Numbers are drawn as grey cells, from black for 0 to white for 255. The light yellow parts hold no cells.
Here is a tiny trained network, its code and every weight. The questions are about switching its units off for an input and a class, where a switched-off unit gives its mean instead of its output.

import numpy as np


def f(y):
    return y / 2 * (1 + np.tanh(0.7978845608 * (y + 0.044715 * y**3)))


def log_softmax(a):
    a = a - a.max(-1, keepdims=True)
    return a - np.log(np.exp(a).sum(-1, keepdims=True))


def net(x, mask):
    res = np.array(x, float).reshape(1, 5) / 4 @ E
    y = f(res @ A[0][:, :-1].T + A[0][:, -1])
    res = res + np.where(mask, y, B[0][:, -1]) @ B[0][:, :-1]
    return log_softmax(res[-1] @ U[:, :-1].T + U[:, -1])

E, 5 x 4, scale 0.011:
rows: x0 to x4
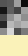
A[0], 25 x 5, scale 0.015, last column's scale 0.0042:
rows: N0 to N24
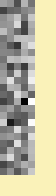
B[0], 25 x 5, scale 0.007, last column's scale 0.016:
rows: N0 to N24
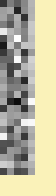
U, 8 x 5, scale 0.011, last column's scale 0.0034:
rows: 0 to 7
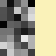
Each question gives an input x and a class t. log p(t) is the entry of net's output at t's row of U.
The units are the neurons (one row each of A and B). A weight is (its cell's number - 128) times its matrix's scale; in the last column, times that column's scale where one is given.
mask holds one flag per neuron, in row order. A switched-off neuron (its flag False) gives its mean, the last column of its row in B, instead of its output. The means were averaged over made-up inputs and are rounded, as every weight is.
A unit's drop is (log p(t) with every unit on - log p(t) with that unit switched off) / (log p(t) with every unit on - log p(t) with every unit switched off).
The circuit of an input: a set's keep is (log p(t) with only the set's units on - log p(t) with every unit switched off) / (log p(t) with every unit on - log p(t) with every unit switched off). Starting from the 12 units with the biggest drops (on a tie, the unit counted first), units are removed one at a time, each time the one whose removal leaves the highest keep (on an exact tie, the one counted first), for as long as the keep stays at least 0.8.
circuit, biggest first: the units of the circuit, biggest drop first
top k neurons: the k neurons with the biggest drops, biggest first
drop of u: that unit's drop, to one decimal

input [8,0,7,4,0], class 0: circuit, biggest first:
[N14]
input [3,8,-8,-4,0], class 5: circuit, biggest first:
[N17; N6]
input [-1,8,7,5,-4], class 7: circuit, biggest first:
[N23; N5]
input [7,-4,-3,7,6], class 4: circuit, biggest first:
[N17; N14]
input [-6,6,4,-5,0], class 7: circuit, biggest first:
[N14; N6]
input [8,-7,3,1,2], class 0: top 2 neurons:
[N14; N10]
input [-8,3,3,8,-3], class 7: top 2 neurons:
[N23; N6]
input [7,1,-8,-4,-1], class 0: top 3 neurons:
[N14; N9; N6]
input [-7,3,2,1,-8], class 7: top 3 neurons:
[N6; N23; N14]
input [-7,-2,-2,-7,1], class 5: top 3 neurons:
[N17; N6; N0]
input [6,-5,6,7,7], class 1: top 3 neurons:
[N8; N3; N18]
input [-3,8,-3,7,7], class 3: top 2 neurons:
[N17; N24]
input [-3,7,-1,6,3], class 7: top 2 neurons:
[N23; N14]
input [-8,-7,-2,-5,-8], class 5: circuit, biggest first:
[N17]
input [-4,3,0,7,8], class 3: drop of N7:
0.1
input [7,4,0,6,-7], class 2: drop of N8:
0.2
